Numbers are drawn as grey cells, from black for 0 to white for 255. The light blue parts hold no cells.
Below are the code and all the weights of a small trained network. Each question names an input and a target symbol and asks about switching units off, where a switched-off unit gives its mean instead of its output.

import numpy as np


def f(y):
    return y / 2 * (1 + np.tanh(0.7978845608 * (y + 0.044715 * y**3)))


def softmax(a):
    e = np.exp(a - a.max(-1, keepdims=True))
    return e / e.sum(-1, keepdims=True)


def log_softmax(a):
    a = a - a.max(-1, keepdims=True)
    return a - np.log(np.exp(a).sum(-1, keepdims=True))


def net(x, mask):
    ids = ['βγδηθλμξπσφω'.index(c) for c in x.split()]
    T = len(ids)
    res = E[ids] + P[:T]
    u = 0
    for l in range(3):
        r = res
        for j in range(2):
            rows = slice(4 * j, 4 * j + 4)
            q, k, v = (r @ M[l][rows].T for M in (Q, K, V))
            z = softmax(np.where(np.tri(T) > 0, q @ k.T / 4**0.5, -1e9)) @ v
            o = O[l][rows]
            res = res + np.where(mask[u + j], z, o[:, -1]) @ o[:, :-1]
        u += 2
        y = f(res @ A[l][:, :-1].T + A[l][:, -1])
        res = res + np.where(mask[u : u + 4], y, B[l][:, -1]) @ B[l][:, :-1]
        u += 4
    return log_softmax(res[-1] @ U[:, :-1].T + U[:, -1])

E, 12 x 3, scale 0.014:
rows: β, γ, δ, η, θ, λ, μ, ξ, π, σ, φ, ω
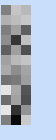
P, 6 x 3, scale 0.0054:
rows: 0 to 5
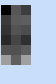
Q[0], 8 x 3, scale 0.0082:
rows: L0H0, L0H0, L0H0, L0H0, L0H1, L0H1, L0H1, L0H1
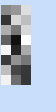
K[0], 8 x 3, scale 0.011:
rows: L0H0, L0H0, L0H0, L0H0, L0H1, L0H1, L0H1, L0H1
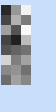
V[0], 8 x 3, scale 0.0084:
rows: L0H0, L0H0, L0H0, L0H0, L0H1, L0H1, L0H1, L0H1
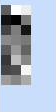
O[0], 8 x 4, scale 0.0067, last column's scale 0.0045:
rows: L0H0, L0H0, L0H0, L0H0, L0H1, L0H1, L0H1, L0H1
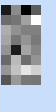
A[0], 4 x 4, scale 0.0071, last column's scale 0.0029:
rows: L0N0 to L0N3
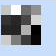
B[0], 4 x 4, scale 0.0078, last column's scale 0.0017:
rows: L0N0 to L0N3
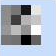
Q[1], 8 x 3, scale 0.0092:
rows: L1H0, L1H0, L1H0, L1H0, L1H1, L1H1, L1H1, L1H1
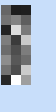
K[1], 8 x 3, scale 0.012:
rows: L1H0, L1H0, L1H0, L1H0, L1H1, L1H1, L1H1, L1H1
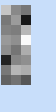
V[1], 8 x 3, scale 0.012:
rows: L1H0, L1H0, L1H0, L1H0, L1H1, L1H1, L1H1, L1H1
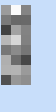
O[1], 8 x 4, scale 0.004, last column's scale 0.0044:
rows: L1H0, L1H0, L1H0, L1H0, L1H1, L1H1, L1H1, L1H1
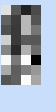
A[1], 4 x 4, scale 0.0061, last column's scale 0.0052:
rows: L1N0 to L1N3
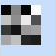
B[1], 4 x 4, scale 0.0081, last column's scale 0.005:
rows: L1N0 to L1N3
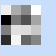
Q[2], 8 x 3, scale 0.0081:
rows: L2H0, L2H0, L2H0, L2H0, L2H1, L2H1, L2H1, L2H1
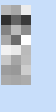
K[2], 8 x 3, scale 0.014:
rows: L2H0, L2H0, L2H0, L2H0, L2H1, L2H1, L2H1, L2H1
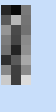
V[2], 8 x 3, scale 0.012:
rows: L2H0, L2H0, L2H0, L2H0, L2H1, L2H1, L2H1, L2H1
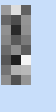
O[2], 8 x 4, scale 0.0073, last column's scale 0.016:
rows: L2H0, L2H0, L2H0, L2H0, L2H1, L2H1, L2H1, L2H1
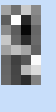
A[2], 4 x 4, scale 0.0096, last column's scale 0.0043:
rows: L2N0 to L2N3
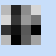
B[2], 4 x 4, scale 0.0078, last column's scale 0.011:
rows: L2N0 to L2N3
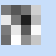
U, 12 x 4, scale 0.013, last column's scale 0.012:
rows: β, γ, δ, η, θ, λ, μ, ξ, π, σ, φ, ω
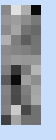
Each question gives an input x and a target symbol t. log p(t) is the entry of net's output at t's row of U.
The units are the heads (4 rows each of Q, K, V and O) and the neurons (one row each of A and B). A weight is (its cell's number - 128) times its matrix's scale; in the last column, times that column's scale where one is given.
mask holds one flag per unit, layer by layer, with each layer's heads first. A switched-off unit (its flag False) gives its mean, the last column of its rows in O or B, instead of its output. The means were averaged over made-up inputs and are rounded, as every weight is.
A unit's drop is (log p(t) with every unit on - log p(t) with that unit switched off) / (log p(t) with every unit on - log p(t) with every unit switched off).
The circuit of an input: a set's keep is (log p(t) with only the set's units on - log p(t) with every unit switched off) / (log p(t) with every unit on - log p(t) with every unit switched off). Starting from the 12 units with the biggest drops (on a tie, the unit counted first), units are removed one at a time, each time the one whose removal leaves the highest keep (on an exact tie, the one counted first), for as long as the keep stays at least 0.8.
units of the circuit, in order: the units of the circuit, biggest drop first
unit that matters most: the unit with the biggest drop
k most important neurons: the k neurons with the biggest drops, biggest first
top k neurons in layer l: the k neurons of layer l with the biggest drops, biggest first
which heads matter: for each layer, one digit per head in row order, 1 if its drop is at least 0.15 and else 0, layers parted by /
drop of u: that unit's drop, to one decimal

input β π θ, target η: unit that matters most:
L2N1
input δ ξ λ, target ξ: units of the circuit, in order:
(L2N2; L2N3)
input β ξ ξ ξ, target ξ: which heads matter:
10 / 00 / 00
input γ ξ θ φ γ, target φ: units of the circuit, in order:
(L2H0; L2H1)
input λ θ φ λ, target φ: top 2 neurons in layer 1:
(L1N0; L1N1)
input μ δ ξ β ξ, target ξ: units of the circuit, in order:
(L2N2; L2N3; L2N1; L0N0)
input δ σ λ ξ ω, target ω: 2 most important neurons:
(L1N0; L2N2)
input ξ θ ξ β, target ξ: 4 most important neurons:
(L2N2; L2N3; L1N2; L2N1)
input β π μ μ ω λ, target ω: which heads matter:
00 / 00 / 11
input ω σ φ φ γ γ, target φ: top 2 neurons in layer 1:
(L1N3; L1N0)
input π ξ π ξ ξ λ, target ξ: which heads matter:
01 / 10 / 00
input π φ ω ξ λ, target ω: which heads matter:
00 / 10 / 11
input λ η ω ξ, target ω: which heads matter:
10 / 00 / 11
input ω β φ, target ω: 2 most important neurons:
(L1N0; L1N1)
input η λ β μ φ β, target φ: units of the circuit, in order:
(L2H0)
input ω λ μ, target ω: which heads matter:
10 / 00 / 11
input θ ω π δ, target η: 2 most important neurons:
(L2N1; L1N2)
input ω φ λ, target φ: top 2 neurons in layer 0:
(L0N2; L0N0)
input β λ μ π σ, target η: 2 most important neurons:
(L2N1; L1N1)
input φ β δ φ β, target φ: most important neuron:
(L1N0)
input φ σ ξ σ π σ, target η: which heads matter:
10 / 10 / 10
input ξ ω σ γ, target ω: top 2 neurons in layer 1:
(L1N0; L1N3)
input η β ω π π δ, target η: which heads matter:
11 / 10 / 10
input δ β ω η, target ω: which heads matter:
00 / 00 / 10
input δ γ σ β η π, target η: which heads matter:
10 / 10 / 10
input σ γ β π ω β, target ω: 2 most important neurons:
(L2N2; L1N0)
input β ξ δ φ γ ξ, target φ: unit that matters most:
L2H0
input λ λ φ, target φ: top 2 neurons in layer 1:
(L1N3; L1N0)
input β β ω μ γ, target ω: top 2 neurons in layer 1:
(L1N0; L1N1)
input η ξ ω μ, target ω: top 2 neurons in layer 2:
(L2N2; L2N1)
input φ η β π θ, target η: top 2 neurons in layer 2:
(L2N1; L2N3)
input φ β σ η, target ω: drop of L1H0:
0.2
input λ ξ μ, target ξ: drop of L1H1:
0.2
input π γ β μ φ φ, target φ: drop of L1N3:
0.1
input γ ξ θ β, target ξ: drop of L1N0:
0.1
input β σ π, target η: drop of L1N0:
-0.1
